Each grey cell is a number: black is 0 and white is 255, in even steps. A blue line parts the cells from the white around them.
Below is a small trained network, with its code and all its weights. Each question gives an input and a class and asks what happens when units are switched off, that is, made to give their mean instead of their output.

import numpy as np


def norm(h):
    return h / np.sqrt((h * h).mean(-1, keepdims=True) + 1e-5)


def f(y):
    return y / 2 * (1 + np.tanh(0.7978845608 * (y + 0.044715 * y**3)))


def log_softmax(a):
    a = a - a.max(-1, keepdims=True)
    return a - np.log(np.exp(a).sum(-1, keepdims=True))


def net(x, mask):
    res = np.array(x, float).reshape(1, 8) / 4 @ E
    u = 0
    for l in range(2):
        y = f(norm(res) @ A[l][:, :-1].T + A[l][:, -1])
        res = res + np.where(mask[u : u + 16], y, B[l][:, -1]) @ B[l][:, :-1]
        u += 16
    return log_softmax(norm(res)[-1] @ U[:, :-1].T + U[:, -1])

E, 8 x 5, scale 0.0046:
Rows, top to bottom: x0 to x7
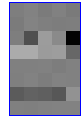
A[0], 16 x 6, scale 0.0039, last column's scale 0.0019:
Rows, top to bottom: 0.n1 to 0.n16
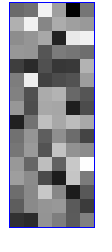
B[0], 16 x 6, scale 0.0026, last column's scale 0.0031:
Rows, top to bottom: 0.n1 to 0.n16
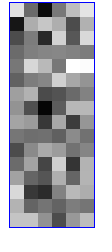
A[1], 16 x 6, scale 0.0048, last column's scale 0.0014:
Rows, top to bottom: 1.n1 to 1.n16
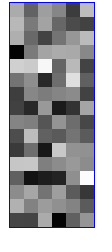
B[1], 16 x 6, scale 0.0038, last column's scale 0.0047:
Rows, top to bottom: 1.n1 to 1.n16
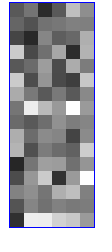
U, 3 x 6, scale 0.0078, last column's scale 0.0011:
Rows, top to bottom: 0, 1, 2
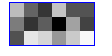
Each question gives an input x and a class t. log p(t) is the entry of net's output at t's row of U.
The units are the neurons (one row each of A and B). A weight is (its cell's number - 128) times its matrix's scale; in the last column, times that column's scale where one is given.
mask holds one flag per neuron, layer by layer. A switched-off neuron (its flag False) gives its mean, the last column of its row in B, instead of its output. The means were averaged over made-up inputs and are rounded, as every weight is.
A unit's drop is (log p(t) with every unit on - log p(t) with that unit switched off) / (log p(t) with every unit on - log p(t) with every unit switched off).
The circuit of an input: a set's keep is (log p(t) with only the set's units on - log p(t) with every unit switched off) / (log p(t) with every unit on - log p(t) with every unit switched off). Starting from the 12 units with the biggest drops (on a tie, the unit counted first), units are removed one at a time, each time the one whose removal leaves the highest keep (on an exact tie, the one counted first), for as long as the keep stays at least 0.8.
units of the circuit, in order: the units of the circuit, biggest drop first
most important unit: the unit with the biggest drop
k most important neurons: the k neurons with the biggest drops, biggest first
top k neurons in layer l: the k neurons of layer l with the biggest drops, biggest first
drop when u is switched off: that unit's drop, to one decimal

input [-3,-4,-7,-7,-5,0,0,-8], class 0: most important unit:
0.n3
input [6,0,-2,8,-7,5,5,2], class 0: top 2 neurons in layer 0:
(0.n5, 0.n16)
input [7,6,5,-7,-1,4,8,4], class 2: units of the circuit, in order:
(1.n16, 1.n8)
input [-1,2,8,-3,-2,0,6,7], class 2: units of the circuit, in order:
(1.n16, 1.n8)
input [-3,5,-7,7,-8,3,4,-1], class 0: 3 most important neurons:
(1.n13, 0.n5, 0.n3)
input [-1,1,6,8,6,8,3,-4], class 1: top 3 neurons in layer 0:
(0.n8, 0.n3, 0.n12)
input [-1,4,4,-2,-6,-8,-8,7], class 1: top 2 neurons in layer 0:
(0.n8, 0.n3)
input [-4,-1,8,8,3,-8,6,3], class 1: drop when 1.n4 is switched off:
0.1
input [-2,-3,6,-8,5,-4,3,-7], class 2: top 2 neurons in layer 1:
(1.n16, 1.n8)
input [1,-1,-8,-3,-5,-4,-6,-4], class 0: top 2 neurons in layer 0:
(0.n5, 0.n3)
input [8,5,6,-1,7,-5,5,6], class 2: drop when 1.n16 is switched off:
0.2
